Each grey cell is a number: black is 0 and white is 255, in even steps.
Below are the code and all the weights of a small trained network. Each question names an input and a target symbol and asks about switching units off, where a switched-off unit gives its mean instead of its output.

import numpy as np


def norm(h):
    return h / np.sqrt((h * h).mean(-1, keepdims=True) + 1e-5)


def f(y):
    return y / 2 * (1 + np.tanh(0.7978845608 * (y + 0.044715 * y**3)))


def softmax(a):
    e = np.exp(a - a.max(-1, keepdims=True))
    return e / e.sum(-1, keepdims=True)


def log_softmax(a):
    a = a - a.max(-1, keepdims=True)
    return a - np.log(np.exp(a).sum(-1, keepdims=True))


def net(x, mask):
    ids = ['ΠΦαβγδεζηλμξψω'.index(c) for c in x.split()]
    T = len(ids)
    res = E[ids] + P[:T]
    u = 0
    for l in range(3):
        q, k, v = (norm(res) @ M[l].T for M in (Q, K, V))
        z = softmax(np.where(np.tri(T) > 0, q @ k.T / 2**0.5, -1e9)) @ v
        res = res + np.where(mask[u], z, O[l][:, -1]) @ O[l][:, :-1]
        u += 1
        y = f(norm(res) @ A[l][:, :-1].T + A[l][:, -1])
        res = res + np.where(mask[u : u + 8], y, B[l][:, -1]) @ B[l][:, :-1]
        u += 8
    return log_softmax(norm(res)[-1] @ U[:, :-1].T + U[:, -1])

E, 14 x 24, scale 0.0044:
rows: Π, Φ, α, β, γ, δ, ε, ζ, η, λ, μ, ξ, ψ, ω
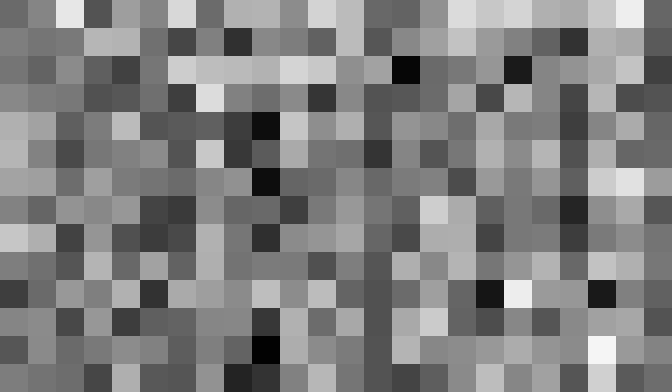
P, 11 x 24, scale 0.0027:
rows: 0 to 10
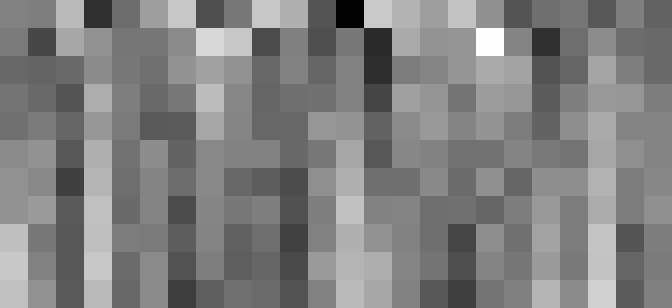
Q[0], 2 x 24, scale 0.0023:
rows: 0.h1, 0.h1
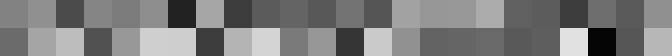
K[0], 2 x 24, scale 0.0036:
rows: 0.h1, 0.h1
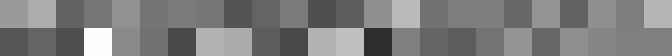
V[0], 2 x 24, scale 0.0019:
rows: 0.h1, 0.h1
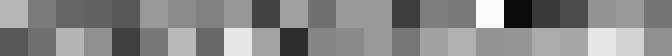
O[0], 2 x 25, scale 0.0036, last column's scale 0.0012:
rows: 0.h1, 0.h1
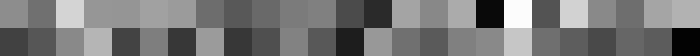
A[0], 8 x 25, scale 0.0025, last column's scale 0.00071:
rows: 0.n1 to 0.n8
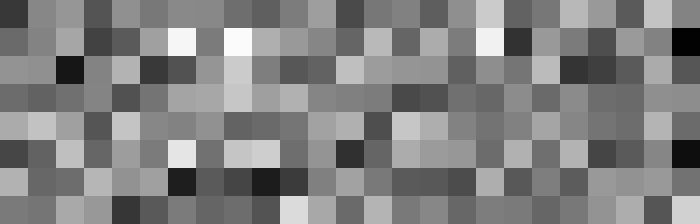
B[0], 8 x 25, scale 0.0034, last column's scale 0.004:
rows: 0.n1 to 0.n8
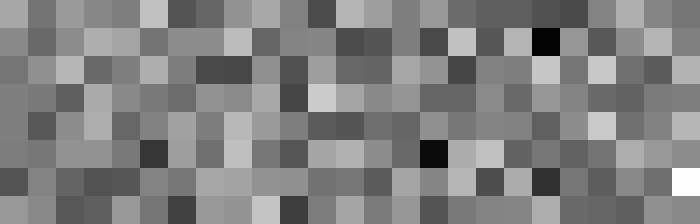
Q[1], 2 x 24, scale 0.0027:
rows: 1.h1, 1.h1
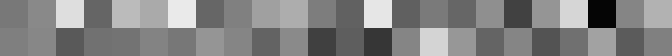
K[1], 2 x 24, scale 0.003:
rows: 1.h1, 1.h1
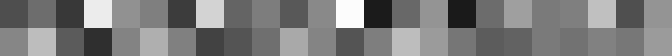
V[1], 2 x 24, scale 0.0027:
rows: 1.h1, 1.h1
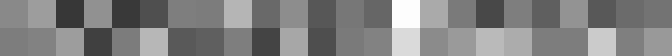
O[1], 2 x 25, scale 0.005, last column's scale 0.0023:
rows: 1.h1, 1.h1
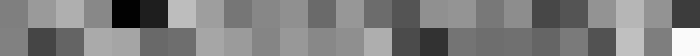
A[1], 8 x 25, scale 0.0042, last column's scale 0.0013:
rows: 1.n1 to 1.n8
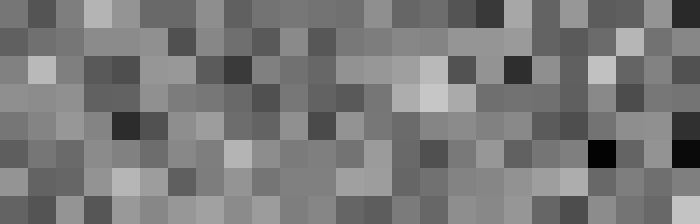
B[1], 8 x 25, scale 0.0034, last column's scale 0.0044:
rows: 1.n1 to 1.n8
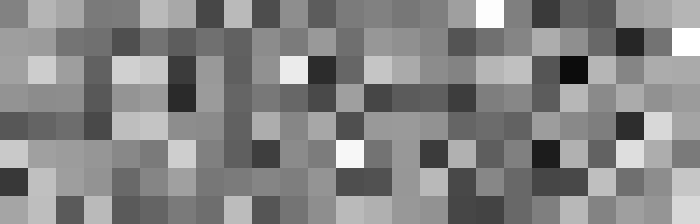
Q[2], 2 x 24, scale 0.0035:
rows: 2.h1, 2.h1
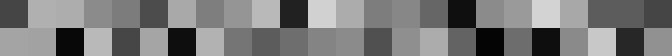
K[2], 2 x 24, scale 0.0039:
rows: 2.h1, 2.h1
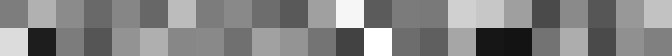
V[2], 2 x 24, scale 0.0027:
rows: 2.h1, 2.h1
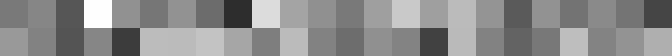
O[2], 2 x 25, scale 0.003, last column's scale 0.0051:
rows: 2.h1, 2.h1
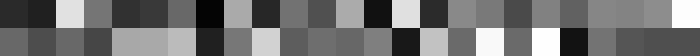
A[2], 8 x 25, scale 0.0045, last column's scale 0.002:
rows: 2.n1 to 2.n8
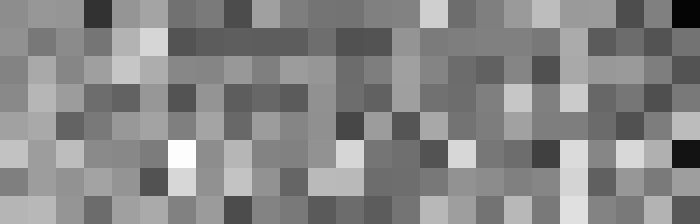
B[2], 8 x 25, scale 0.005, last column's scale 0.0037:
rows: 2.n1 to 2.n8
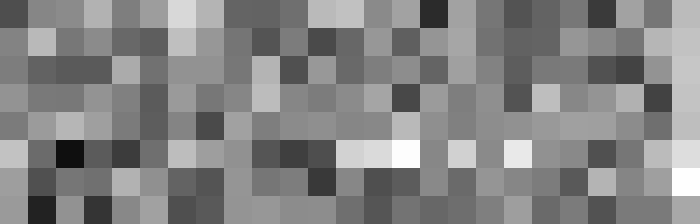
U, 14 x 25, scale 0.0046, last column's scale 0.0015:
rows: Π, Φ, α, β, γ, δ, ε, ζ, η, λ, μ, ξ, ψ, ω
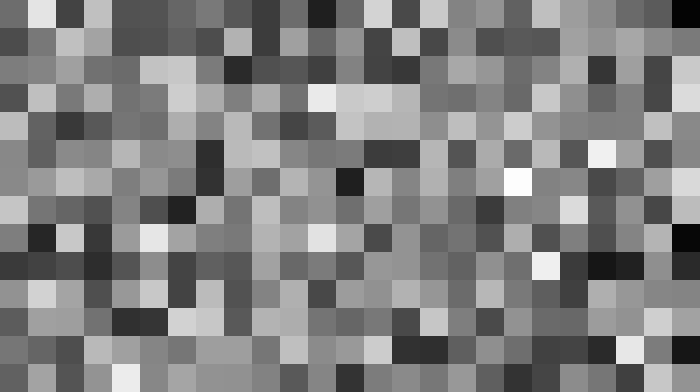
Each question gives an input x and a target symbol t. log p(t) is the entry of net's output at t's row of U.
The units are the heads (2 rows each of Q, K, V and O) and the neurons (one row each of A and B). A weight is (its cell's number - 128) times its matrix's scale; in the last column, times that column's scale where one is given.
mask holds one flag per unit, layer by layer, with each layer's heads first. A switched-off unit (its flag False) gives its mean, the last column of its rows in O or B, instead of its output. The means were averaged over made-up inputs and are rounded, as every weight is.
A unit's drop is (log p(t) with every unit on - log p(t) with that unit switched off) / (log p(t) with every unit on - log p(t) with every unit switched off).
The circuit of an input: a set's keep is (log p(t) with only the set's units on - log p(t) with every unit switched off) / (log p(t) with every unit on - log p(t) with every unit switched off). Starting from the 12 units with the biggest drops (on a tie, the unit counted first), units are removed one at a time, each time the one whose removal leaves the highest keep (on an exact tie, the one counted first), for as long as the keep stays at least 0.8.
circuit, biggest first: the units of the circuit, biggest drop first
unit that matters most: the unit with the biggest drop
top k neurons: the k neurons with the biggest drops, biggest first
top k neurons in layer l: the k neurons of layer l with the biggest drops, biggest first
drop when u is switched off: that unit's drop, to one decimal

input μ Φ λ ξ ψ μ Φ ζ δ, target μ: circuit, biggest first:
(1.n3, 1.h1)
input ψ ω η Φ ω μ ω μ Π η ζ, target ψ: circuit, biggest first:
(1.h1)
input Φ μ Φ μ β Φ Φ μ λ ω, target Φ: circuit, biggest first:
(2.h1, 0.n7)
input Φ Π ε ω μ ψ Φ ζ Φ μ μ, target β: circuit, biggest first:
(0.h1, 0.n3, 2.h1, 2.n1)
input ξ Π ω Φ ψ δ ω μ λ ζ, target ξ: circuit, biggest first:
(1.h1, 1.n5)
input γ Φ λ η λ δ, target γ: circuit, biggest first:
(0.h1, 2.n6, 1.h1)
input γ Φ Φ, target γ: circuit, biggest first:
(0.h1, 2.n6)
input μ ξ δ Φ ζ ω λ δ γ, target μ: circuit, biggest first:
(1.n3, 1.h1)
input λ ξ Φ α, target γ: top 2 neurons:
(2.n6, 0.n2)
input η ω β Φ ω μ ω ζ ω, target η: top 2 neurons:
(2.n8, 1.n5)
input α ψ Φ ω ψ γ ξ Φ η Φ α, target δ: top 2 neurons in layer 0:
(0.n8, 0.n6)
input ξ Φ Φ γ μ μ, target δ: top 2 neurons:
(0.n3, 2.n7)
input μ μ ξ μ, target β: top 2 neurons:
(0.n3, 2.n1)
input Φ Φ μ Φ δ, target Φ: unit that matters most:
2.h1
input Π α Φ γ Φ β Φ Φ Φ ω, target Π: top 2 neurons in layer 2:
(2.n2, 2.n4)
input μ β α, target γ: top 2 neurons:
(0.n2, 2.n6)
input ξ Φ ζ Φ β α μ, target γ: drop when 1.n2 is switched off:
0.1
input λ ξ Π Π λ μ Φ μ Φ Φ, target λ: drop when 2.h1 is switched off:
0.2
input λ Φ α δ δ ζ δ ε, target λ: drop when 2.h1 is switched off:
0.2
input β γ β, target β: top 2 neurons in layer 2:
(2.n1, 2.n5)
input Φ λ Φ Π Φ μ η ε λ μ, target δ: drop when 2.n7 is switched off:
0.1
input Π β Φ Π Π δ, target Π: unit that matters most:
0.h1
